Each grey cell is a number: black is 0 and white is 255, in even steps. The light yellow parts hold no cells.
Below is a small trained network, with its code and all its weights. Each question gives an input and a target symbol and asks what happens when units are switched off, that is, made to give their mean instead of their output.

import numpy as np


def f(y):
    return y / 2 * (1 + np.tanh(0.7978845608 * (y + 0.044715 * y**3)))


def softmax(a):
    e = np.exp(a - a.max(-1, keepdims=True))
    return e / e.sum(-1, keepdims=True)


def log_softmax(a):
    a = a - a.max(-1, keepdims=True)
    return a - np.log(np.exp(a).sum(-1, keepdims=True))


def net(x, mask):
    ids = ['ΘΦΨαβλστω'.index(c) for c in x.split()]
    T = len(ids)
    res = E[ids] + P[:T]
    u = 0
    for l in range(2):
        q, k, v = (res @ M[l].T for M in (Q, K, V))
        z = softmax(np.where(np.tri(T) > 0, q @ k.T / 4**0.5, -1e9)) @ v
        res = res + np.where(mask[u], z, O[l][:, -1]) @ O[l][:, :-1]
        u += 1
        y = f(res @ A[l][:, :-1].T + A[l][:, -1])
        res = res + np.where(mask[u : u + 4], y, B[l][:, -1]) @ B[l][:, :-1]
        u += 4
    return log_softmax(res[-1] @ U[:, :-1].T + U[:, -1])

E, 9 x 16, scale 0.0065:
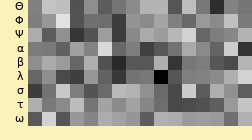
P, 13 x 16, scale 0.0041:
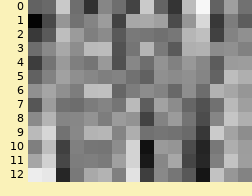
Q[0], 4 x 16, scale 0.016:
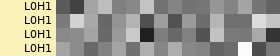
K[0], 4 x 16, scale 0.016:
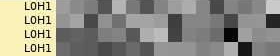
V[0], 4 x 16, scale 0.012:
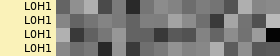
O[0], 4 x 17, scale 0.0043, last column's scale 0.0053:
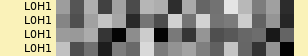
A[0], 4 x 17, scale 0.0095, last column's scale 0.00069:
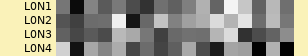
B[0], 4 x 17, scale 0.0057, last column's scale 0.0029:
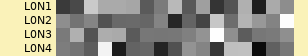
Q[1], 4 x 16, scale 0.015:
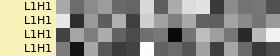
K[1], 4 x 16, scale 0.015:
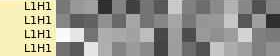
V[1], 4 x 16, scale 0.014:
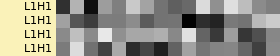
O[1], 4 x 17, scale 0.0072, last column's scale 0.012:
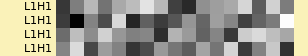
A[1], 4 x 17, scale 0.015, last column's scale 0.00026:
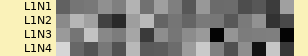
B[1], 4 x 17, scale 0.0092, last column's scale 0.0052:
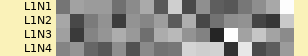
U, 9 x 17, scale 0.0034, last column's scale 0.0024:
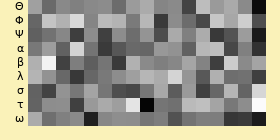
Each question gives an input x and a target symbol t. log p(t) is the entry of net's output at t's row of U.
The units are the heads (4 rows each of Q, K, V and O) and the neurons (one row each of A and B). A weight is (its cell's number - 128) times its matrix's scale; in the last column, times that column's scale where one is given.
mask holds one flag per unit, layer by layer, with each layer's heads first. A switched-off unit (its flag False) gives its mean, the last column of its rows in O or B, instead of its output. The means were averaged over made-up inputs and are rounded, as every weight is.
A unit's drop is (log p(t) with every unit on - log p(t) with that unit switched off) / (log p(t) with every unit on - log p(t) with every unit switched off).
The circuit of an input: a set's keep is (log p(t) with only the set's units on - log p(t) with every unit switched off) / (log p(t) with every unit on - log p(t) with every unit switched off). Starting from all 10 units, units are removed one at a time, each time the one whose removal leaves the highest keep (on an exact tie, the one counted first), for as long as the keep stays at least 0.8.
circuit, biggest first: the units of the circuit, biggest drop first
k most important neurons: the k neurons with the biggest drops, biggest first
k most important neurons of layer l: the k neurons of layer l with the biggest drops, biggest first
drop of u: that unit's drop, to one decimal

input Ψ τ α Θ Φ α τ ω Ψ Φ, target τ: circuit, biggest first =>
L1H1, L1N1
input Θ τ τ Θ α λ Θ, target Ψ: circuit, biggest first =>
L1H1, L0H1
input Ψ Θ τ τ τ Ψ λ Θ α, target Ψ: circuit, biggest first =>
L1H1, L0N2, L0H1, L1N1
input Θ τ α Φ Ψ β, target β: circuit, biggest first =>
L1H1, L0H1
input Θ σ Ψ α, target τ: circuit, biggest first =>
L1H1
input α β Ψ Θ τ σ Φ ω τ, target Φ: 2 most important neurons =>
L0N2, L1N2
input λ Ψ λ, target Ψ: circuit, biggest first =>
L1H1, L1N1
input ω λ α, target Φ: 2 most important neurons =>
L1N1, L0N2
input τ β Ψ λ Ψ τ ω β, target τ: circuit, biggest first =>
L1H1, L0H1, L0N2
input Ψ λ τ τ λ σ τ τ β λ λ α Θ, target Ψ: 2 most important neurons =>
L0N2, L1N1
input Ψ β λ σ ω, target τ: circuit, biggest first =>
L0H1, L0N2, L1H1
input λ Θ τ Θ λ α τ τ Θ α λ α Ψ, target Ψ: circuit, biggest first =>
L1H1, L0H1, L1N1
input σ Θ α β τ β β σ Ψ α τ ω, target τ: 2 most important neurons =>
L1N1, L1N2
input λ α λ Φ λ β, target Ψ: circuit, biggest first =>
L1H1
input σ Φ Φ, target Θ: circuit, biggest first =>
L1H1, L1N3, L0H1
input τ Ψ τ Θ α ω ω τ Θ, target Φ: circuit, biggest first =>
L1H1, L0N2
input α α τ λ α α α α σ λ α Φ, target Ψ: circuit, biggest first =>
L1H1, L0H1, L1N1
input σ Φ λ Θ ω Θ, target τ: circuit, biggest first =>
L1H1, L0H1, L0N2
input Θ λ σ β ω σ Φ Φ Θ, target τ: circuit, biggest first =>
L0H1, L1H1, L0N2
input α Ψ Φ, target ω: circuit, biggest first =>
L1N2, L0H1, L1H1
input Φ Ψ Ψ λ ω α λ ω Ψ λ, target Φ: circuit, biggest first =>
L1H1
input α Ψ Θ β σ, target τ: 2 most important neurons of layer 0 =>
L0N2, L0N3
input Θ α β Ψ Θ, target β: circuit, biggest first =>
L1H1, L0H1
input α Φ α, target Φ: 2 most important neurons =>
L1N1, L0N3
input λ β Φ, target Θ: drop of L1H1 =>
0.6
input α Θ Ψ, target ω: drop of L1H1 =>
0.5
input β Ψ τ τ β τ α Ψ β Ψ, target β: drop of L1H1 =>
1.0
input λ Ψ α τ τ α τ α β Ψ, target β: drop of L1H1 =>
1.2
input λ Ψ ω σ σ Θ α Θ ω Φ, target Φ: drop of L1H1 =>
1.2
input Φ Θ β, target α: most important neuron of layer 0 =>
L0N4
